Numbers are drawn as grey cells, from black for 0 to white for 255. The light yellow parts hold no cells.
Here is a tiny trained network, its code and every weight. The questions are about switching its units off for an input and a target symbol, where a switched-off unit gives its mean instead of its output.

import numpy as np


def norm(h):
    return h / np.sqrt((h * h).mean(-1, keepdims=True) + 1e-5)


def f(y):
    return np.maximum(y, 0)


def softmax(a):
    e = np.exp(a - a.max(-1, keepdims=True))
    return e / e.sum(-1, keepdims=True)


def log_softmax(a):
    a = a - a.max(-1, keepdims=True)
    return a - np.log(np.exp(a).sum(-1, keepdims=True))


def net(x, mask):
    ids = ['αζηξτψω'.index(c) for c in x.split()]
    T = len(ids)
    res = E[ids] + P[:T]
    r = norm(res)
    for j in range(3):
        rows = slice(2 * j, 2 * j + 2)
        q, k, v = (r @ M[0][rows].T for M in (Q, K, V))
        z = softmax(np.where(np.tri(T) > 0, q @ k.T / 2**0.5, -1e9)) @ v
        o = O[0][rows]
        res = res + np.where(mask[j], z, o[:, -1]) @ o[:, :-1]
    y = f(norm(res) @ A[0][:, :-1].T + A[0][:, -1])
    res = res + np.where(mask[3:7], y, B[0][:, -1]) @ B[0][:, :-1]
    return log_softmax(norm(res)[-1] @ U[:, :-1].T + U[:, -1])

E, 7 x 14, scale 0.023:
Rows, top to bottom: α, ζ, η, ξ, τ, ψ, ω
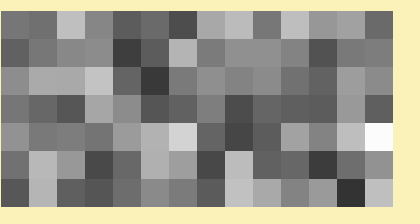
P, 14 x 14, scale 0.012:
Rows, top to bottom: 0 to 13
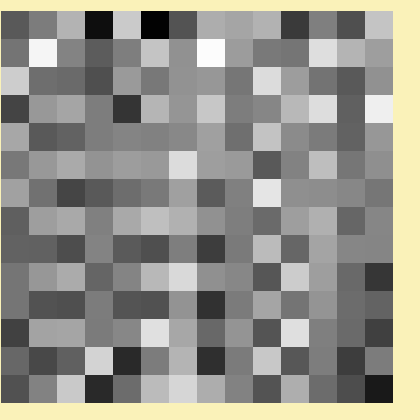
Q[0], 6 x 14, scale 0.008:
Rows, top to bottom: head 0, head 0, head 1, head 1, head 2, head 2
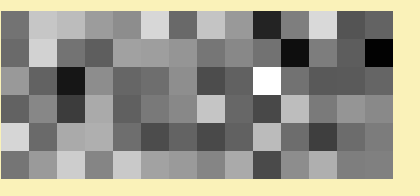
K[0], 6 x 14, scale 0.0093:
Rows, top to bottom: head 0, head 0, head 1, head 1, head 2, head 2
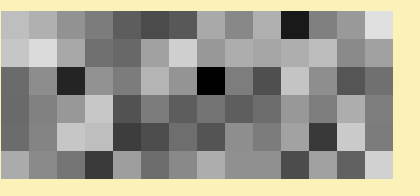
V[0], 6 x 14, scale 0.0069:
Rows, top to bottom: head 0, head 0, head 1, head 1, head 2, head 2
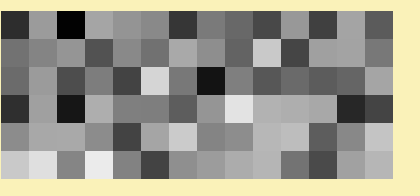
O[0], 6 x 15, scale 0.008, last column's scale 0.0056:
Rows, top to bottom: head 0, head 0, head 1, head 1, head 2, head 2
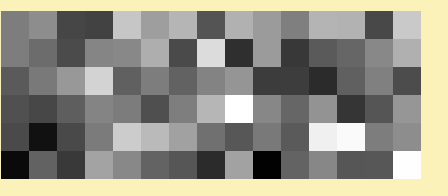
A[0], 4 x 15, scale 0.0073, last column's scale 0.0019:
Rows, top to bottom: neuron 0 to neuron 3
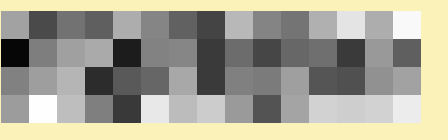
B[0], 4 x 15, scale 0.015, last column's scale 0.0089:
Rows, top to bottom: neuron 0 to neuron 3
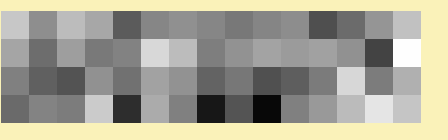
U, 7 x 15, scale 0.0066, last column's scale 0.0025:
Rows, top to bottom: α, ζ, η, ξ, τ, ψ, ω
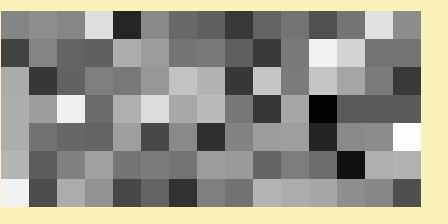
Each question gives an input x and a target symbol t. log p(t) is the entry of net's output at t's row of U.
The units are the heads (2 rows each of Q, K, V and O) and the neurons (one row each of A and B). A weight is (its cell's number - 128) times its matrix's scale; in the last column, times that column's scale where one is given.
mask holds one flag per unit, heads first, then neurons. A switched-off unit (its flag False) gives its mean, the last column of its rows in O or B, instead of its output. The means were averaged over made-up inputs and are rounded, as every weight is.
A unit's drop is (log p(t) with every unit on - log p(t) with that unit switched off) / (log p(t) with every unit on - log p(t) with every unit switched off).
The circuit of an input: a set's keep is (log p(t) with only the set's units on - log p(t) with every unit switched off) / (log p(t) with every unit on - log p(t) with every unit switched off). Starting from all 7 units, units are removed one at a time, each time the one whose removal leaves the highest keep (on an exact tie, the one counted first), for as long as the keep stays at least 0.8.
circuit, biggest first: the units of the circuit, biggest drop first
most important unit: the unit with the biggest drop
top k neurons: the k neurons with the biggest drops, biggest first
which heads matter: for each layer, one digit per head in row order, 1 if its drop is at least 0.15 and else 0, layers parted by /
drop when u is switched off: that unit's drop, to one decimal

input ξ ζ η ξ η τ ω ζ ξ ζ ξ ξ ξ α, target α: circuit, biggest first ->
[neuron 3; head 1; head 0]
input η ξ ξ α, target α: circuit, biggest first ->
[neuron 3]
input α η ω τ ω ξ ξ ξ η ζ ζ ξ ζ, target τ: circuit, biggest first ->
[head 0; head 2]
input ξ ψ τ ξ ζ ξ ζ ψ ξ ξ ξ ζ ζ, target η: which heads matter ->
001
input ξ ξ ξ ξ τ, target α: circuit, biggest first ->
[neuron 3; head 2]
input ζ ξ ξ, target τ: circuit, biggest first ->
[neuron 1; head 2; head 0]
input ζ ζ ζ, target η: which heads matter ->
101
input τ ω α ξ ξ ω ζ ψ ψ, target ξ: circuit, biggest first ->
[neuron 1; head 1]
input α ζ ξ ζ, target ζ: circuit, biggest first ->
[head 0; neuron 0]
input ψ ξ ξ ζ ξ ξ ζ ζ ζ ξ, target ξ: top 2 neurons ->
[neuron 3; neuron 2]
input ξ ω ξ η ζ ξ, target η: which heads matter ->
110
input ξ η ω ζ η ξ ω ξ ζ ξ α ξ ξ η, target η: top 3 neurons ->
[neuron 1; neuron 3; neuron 0]
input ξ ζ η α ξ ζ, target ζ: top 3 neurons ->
[neuron 0; neuron 2; neuron 3]
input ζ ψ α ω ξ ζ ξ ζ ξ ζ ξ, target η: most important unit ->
neuron 3
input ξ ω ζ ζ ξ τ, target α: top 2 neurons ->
[neuron 3; neuron 0]
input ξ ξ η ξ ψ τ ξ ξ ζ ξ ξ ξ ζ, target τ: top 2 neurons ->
[neuron 1; neuron 3]
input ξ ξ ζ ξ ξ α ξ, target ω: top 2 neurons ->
[neuron 3; neuron 2]
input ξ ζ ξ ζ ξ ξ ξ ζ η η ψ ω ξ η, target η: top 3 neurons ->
[neuron 1; neuron 0; neuron 3]
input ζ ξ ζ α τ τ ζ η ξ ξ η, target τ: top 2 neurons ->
[neuron 0; neuron 3]
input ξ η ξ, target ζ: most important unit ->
head 2
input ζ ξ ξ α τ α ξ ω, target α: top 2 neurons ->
[neuron 3; neuron 1]
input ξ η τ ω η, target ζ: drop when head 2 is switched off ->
0.9
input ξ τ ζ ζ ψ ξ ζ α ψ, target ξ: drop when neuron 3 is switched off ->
0.2
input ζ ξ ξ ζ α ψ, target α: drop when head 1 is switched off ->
0.1
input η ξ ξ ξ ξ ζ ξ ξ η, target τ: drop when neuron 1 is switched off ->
0.0
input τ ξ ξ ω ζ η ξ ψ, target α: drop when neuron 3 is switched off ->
0.4
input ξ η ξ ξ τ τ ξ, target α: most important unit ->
head 1
